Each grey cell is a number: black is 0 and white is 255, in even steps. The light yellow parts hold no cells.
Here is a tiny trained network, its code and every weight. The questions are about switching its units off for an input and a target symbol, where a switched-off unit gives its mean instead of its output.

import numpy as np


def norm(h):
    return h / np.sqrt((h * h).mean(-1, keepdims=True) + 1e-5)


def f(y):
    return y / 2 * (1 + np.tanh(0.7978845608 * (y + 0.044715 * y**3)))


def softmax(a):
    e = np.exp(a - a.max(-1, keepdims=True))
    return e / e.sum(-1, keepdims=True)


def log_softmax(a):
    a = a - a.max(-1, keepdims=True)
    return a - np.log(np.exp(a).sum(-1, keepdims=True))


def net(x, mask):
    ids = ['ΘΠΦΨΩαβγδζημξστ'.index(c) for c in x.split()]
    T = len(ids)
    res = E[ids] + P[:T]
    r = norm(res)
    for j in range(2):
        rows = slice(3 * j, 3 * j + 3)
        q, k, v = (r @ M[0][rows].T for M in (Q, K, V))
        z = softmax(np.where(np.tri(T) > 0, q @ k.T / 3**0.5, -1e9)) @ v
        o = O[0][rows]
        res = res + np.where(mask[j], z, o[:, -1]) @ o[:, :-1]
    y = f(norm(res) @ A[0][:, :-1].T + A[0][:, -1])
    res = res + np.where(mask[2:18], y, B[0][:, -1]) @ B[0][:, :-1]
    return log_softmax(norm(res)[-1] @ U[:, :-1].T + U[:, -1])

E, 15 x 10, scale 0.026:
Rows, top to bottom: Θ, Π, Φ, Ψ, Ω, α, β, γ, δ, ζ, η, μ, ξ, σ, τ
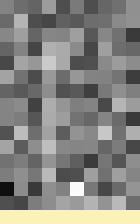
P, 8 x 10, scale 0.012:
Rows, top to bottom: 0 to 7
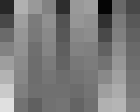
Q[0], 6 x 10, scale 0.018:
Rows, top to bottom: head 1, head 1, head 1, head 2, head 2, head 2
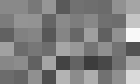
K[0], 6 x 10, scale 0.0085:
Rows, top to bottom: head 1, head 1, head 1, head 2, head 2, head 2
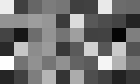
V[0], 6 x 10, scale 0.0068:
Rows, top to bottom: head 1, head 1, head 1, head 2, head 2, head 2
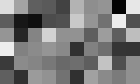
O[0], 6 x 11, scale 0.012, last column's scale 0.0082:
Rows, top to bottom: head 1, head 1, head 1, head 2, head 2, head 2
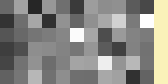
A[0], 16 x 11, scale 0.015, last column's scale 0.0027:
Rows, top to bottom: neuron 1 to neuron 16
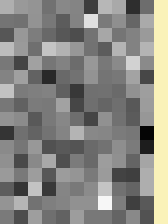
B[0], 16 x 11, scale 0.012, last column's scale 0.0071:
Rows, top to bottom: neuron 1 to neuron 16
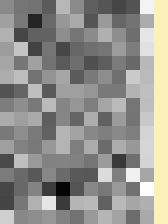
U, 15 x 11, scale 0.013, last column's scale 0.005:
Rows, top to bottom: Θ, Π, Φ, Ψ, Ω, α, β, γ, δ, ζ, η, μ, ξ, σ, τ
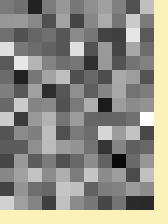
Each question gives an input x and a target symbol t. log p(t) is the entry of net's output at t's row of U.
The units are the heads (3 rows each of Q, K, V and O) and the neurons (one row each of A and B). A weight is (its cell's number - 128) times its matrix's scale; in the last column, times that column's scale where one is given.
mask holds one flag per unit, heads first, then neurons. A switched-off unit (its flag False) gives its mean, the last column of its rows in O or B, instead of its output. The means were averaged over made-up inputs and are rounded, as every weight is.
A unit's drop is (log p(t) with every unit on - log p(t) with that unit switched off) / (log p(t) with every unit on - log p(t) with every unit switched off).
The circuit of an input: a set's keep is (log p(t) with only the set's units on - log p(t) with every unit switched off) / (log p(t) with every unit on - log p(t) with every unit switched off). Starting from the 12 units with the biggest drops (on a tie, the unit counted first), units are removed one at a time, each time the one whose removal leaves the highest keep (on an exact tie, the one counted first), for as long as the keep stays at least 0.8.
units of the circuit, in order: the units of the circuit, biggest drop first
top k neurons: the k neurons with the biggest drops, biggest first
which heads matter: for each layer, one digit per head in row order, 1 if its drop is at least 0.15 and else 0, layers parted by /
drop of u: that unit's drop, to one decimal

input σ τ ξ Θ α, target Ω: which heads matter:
10
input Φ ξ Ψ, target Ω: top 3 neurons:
(neuron 13; neuron 1; neuron 9)
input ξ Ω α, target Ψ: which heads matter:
10
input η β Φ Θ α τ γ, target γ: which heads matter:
01
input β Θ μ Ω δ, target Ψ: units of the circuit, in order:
(head 1)
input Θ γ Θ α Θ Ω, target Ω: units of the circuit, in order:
(head 1; neuron 11)
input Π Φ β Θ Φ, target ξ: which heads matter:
10
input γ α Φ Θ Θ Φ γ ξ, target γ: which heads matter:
11
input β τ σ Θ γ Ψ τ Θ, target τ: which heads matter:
01
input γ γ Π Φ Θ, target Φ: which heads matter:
11
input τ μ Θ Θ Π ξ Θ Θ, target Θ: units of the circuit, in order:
(head 1; neuron 14)
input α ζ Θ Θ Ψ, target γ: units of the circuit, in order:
(neuron 15; neuron 9)
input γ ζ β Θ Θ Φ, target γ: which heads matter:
00
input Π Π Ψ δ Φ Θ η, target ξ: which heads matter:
10
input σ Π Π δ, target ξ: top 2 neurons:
(neuron 15; neuron 9)
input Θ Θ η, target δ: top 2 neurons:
(neuron 16; neuron 13)
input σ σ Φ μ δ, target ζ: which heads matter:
01
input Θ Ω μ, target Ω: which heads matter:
11
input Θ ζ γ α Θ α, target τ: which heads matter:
01
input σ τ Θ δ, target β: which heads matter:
10
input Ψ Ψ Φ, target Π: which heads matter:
11
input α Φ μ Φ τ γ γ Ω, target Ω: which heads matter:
10
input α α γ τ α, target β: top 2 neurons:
(neuron 14; neuron 13)
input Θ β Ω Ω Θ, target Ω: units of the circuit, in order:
(neuron 12)
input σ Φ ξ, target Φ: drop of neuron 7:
0.2
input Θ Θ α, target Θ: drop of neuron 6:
0.0
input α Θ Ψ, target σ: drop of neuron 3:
0.1
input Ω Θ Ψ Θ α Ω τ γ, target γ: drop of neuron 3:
0.2
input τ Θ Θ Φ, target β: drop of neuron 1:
0.1
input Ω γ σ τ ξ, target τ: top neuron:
(neuron 1)
